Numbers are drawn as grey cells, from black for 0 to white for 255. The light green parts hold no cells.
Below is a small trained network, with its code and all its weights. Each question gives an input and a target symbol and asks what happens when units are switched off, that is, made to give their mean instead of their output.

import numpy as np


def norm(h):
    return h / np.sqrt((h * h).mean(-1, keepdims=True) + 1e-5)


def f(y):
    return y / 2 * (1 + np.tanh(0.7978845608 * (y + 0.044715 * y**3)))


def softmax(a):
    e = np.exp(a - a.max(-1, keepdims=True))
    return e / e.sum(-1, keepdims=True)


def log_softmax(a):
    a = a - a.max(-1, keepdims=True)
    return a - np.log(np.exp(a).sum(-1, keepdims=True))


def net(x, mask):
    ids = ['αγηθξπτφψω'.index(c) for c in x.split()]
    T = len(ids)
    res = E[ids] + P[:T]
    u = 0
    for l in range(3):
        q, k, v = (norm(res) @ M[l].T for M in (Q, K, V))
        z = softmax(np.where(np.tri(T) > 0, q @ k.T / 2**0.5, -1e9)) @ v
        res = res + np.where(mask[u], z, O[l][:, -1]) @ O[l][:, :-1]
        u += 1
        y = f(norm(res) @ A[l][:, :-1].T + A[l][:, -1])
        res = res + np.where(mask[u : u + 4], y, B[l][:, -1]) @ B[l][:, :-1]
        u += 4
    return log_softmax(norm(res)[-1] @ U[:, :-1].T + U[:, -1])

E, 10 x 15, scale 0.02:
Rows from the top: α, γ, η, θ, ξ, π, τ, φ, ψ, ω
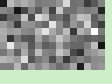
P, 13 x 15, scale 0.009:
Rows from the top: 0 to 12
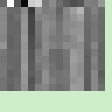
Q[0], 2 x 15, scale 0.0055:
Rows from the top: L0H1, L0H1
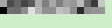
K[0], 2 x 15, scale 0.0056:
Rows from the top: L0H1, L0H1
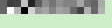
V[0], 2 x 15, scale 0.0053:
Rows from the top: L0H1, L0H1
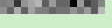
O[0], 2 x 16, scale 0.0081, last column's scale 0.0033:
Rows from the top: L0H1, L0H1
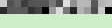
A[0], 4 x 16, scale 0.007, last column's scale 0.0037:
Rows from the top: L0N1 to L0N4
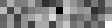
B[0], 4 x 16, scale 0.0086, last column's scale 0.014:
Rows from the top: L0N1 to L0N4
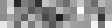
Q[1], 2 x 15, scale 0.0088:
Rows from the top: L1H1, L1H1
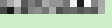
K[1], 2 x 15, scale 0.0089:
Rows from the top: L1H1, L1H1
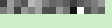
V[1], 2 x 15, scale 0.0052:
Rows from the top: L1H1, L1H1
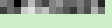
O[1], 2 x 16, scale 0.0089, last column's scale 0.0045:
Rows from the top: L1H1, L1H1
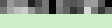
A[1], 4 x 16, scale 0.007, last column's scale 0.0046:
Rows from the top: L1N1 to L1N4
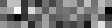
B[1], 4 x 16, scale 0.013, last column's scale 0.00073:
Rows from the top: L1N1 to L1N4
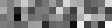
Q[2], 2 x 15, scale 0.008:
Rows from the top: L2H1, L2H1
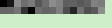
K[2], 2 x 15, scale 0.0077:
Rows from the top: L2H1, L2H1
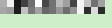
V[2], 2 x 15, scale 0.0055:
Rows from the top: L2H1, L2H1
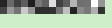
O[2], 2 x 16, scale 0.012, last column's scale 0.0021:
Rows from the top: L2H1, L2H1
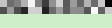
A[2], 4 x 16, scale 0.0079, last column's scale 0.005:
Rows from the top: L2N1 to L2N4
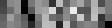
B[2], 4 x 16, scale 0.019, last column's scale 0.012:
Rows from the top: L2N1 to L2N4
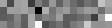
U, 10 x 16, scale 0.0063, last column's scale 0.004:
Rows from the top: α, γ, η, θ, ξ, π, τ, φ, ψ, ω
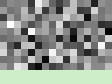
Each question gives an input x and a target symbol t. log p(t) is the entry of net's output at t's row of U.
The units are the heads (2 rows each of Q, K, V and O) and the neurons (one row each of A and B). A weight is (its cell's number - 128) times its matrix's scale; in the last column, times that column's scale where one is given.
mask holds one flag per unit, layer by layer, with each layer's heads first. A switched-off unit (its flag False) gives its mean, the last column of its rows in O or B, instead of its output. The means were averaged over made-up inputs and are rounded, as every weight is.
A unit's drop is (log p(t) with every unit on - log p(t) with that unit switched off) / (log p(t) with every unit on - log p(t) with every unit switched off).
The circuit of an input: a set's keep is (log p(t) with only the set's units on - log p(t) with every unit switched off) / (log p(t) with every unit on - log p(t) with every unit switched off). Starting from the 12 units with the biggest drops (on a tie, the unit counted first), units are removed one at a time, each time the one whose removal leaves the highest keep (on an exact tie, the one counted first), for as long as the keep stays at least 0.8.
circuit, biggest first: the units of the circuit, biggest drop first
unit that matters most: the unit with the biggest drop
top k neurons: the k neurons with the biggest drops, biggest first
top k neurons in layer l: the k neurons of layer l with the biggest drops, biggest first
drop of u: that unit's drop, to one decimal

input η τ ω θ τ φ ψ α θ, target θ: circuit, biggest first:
L0H1, L0N2, L1H1
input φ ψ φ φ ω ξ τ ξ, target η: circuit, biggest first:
L1H1, L0N4, L2N2, L0N2
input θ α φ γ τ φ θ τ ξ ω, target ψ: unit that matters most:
L0H1
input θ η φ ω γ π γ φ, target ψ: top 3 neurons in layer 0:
L0N4, L0N2, L0N3
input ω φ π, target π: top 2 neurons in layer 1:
L1N2, L1N1
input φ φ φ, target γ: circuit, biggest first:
L2N3, L0N1
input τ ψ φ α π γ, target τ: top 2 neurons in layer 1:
L1N3, L1N4
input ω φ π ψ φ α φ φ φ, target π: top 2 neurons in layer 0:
L0N4, L0N2
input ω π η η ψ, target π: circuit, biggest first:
L1N4, L0N4
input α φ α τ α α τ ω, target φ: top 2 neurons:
L0N2, L0N3
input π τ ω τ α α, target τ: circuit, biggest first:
L2H1, L0H1, L0N4
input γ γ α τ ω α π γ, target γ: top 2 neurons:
L0N4, L0N2
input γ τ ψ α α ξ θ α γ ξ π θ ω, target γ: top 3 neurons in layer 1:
L1N3, L1N4, L1N1
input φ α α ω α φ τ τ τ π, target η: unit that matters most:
L1H1
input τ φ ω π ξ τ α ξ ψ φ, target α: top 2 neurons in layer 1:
L1N2, L1N4
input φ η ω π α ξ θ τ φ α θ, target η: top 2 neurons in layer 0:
L0N4, L0N3
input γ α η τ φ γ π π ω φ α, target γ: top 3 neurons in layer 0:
L0N2, L0N4, L0N3
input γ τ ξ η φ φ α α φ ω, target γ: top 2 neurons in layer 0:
L0N2, L0N3
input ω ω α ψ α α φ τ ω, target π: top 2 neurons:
L0N4, L0N1
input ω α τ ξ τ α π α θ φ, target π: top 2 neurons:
L0N4, L0N2
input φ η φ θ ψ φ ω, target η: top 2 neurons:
L1N1, L0N4
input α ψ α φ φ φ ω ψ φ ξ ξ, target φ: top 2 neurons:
L0N2, L0N4
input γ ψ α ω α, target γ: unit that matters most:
L0N2
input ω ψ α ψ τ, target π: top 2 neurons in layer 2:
L2N1, L2N3
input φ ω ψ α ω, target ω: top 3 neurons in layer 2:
L2N2, L2N3, L2N4
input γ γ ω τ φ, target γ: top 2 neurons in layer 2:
L2N3, L2N1
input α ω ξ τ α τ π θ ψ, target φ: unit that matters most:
L1H1
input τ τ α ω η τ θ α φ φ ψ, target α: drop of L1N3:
0.0
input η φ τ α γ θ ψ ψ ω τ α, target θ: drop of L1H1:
0.4
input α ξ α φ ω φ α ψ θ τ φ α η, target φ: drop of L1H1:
1.2
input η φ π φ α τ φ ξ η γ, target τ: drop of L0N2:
0.2
